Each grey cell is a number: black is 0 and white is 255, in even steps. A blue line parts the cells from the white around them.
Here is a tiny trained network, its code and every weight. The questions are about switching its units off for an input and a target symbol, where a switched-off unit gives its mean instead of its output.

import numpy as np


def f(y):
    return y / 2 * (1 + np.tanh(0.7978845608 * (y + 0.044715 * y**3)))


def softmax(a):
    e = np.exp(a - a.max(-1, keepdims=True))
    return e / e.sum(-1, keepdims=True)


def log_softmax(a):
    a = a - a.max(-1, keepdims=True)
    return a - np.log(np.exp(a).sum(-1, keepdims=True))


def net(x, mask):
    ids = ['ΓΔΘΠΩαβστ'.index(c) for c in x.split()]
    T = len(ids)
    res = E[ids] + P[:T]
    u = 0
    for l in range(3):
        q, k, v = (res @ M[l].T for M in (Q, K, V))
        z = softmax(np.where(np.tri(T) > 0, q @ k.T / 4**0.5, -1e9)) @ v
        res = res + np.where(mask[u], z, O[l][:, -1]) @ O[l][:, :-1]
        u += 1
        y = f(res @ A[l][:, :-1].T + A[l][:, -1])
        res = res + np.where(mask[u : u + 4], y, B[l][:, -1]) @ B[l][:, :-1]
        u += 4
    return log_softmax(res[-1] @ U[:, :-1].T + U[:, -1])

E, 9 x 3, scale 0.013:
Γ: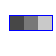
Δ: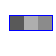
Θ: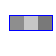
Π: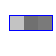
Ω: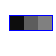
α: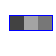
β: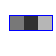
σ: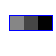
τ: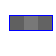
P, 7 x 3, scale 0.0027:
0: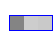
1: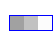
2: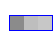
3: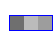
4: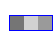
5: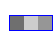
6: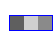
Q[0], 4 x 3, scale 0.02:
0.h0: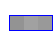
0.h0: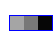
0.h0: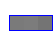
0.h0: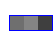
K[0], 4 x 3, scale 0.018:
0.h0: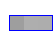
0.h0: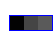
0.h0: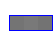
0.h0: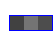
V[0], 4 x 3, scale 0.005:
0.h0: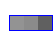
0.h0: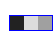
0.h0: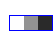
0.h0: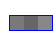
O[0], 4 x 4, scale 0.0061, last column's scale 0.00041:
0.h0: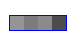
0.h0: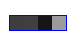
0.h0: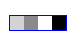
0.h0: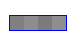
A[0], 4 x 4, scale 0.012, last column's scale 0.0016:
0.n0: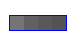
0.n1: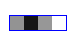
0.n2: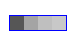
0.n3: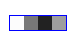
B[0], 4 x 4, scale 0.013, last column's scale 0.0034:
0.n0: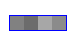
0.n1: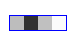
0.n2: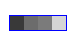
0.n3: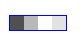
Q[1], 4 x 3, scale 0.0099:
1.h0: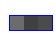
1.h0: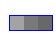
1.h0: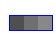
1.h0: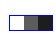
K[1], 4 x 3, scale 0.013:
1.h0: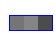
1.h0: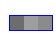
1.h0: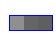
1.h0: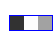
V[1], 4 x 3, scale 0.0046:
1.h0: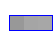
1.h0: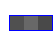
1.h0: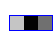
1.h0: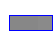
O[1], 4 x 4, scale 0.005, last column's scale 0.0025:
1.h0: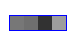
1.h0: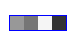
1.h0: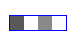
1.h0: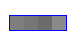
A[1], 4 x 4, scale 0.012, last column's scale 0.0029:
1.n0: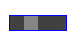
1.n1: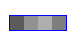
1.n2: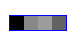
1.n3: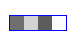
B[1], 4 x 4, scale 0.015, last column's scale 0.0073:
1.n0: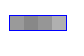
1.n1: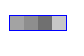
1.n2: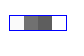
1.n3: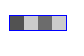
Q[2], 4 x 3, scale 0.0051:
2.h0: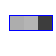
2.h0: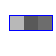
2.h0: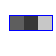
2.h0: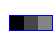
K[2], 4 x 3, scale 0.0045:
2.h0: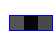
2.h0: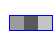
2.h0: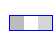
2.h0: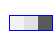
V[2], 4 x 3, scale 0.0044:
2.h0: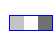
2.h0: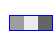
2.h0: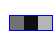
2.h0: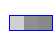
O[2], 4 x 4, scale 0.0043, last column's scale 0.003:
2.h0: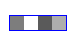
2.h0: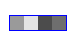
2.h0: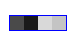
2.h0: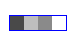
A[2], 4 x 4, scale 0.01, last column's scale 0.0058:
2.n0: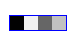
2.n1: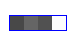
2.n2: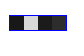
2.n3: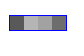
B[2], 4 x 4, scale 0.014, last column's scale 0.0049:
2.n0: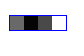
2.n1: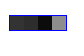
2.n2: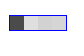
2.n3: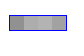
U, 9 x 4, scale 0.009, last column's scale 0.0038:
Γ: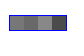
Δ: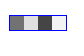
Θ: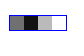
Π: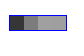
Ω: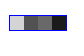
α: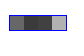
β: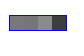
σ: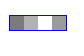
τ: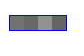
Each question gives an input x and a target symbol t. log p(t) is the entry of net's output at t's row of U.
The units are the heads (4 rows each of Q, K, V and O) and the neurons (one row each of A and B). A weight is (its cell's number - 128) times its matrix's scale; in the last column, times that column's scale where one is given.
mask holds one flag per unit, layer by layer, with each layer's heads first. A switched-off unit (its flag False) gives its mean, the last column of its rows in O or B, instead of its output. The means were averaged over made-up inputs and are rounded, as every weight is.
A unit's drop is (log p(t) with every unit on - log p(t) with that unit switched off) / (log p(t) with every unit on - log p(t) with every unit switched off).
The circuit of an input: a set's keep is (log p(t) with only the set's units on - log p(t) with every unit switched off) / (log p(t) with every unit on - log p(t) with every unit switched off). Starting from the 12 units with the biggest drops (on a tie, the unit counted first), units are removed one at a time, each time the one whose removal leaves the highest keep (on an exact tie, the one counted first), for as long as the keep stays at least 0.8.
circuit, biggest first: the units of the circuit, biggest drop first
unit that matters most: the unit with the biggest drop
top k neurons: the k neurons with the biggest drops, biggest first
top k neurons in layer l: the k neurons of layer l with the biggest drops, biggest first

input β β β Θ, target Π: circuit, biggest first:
[2.n0; 2.n2; 1.n3; 0.n1]
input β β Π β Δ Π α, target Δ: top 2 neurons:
[1.n2; 1.n3]
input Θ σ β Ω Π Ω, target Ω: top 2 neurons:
[1.n2; 0.n2]
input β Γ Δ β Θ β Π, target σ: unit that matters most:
0.n3
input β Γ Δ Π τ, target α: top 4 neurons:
[2.n0; 0.n3; 2.n1; 1.n2]
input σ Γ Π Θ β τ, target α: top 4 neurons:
[0.n3; 2.n0; 2.n1; 1.n2]
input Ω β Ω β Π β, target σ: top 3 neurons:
[1.n2; 0.n1; 2.n0]
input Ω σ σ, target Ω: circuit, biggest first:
[0.n3; 1.n2; 0.h0]
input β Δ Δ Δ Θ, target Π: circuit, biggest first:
[2.n2; 2.n0; 1.n3; 0.n1]
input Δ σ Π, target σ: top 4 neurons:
[1.n3; 0.n3; 1.n2; 2.n0]
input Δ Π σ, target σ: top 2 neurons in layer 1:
[1.n3; 1.n2]
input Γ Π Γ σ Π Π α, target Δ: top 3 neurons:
[1.n2; 0.n1; 0.n2]
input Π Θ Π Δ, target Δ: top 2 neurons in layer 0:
[0.n2; 0.n1]
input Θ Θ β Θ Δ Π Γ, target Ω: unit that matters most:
1.n2
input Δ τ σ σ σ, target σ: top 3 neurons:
[0.n3; 2.n0; 0.n2]
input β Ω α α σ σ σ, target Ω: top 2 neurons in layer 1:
[1.n2; 1.n1]
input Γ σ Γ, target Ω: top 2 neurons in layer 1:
[1.n2; 1.n3]
